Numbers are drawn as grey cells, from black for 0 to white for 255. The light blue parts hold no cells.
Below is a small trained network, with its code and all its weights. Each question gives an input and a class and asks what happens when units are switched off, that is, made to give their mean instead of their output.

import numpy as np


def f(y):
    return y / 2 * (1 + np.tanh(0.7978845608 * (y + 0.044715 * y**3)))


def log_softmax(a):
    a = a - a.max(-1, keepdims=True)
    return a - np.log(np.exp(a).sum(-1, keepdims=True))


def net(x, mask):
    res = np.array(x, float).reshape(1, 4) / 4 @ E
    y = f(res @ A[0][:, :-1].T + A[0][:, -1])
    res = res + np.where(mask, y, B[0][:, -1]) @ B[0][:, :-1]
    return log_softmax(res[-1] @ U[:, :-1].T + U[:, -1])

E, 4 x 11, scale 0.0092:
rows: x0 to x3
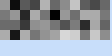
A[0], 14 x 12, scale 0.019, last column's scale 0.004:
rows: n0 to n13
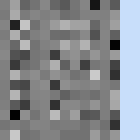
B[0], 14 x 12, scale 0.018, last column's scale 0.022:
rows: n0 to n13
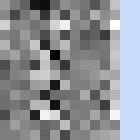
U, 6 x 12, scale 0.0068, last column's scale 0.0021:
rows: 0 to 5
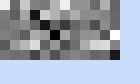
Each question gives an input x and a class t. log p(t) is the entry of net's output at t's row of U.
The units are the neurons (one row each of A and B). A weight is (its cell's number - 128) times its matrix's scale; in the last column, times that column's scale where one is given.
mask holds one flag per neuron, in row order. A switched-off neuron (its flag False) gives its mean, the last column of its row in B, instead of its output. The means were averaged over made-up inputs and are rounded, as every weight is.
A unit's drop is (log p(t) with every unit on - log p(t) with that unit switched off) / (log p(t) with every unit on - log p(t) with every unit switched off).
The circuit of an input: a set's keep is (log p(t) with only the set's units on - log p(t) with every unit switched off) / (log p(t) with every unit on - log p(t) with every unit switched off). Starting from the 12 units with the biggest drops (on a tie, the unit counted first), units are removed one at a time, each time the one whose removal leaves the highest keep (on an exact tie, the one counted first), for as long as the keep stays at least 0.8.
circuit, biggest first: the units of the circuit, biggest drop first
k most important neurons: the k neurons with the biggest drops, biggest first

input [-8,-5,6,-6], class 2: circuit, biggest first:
(n9)
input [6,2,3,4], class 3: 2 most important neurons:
(n10, n5)
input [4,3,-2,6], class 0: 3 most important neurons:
(n2, n4, n11)
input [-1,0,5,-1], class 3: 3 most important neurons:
(n11, n2, n0)
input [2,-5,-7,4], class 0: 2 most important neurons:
(n2, n4)
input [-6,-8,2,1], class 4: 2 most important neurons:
(n11, n2)
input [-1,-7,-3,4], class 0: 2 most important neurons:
(n2, n4)
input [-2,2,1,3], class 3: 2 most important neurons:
(n2, n11)
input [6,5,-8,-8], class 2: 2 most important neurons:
(n0, n3)
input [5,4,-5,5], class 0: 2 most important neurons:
(n2, n4)
